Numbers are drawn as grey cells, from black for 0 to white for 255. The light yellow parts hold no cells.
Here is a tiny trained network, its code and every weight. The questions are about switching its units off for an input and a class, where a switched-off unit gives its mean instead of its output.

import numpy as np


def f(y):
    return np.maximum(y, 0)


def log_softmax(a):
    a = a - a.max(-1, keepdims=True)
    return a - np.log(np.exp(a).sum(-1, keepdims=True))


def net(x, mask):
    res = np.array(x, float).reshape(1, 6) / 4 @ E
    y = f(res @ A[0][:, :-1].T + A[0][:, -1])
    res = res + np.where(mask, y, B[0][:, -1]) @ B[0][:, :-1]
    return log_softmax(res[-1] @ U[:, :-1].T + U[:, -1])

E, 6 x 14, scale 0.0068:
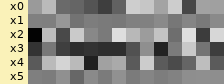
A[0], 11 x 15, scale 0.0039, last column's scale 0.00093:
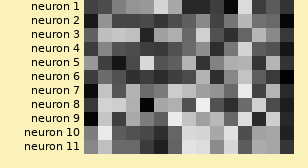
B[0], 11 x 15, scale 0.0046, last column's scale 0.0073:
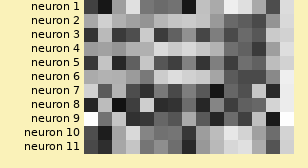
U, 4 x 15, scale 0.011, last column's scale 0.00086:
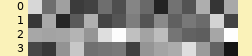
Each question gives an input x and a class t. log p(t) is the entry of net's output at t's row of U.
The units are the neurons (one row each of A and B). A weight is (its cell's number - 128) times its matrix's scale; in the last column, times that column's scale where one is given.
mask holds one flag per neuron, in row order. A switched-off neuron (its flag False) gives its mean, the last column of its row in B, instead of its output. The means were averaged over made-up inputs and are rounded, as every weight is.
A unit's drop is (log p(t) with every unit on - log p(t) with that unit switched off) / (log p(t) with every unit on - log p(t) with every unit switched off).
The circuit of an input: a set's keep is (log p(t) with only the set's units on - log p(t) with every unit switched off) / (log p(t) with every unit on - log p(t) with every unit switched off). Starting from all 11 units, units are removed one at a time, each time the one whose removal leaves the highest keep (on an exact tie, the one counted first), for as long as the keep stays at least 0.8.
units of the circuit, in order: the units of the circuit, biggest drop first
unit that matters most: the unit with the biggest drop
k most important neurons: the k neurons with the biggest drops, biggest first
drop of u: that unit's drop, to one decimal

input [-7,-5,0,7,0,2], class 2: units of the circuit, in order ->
neuron 6; neuron 4
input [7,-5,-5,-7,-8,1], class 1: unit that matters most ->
neuron 5
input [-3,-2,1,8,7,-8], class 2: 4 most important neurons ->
neuron 6; neuron 4; neuron 2; neuron 5
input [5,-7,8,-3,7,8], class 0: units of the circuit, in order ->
neuron 9; neuron 7
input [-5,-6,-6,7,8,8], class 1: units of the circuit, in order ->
neuron 8; neuron 9
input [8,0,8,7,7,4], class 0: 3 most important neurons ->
neuron 9; neuron 7; neuron 1
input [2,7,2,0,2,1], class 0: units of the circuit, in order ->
neuron 1; neuron 5; neuron 4
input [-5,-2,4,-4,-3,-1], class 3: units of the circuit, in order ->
neuron 1; neuron 6
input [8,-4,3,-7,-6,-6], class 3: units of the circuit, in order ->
neuron 10; neuron 11; neuron 6
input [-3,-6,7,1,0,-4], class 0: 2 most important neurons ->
neuron 9; neuron 7
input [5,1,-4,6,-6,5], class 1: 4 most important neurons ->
neuron 5; neuron 9; neuron 7; neuron 1
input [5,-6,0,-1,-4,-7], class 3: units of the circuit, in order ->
neuron 10; neuron 11
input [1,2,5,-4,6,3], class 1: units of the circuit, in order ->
neuron 8; neuron 3
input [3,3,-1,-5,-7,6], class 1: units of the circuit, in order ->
neuron 5
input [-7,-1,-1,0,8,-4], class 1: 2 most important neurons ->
neuron 8; neuron 3
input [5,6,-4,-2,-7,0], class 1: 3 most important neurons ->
neuron 5; neuron 9; neuron 7
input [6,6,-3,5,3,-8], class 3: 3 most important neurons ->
neuron 11; neuron 10; neuron 9
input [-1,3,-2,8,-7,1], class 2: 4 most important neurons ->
neuron 6; neuron 4; neuron 2; neuron 8
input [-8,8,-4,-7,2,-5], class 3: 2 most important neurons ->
neuron 1; neuron 6
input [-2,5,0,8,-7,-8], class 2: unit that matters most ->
neuron 6
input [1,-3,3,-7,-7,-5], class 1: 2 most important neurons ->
neuron 5; neuron 6
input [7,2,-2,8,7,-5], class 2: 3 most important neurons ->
neuron 6; neuron 4; neuron 2
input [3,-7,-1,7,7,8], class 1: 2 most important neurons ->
neuron 8; neuron 3
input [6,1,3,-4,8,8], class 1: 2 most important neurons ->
neuron 8; neuron 3
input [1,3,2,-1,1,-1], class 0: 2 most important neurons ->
neuron 4; neuron 6
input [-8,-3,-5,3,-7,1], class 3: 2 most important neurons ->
neuron 1; neuron 8
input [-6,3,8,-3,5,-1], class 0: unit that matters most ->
neuron 9
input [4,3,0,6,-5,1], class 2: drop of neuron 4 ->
0.2
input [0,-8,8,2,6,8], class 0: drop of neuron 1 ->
0.0
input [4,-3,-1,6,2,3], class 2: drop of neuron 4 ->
0.1
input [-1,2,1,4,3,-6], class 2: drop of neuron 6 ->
0.2
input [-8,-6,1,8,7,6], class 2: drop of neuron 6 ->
0.6
